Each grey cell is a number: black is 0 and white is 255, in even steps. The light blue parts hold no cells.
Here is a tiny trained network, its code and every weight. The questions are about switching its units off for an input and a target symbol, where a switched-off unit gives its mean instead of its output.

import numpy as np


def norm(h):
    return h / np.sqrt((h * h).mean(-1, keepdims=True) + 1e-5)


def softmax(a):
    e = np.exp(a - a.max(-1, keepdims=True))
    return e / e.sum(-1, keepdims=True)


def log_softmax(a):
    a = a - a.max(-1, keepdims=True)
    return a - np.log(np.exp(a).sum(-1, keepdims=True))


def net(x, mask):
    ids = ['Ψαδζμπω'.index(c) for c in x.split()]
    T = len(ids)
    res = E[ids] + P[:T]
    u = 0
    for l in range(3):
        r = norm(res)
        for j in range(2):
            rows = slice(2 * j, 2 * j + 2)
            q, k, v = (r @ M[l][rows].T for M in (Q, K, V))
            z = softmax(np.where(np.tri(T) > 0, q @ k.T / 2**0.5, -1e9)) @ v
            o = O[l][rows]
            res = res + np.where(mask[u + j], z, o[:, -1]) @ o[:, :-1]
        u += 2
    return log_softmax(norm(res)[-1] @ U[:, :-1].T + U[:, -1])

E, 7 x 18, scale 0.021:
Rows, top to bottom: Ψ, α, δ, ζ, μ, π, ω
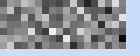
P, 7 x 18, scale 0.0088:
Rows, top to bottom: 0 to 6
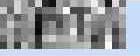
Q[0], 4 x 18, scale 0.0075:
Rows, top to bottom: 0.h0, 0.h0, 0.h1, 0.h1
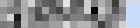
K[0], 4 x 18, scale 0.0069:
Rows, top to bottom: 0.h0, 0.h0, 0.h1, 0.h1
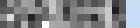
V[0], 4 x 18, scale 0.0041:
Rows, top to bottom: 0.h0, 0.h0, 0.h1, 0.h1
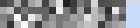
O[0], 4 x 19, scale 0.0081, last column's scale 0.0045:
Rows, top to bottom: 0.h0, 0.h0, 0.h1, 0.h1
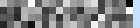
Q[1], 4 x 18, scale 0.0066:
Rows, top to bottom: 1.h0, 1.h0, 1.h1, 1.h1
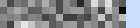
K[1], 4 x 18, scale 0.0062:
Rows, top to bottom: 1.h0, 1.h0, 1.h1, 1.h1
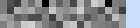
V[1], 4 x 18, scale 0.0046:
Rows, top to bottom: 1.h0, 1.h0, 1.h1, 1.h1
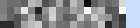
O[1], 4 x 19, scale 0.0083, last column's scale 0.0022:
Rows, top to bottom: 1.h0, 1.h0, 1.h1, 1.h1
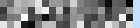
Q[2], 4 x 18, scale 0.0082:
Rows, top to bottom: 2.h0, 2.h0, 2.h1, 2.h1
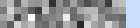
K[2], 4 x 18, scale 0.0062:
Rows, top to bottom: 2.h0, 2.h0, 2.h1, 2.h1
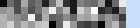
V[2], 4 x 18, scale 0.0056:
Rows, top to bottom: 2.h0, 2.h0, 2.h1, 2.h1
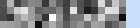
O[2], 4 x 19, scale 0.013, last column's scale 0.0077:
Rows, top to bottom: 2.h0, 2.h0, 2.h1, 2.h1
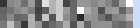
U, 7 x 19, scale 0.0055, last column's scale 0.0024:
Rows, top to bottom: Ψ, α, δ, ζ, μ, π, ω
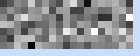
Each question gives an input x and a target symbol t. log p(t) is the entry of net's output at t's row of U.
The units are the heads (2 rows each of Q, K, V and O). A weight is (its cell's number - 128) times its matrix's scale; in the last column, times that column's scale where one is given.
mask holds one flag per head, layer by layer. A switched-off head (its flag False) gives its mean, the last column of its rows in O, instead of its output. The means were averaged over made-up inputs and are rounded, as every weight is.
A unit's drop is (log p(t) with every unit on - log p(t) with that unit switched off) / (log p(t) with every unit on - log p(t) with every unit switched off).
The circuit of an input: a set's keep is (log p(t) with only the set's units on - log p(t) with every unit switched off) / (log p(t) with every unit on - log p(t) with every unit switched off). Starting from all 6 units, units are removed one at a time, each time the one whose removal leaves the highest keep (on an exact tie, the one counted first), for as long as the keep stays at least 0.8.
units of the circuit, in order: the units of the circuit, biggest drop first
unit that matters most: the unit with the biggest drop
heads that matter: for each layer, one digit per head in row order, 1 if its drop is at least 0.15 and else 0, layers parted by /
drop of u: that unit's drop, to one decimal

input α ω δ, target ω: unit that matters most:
0.h0
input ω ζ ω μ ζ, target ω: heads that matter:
00 / 11 / 00
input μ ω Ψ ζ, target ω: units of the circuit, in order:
[1.h0, 2.h1]
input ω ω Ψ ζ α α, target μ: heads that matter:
01 / 11 / 00
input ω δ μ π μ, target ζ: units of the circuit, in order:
[0.h0, 2.h0, 1.h0]
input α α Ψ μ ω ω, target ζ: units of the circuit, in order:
[2.h1, 0.h0]
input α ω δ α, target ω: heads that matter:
00 / 00 / 01
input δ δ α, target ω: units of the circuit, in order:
[2.h1, 1.h0]
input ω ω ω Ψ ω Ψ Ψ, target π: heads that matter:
00 / 00 / 10
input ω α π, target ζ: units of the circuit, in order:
[0.h0, 1.h0]
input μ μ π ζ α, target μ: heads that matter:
01 / 01 / 00
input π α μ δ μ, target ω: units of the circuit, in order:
[1.h0, 0.h0, 2.h0]
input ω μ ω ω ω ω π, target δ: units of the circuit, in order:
[2.h0, 2.h1]
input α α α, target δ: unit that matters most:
1.h0
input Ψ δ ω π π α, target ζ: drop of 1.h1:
0.1
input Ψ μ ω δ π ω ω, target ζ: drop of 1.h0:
0.1
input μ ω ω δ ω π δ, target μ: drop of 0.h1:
0.6
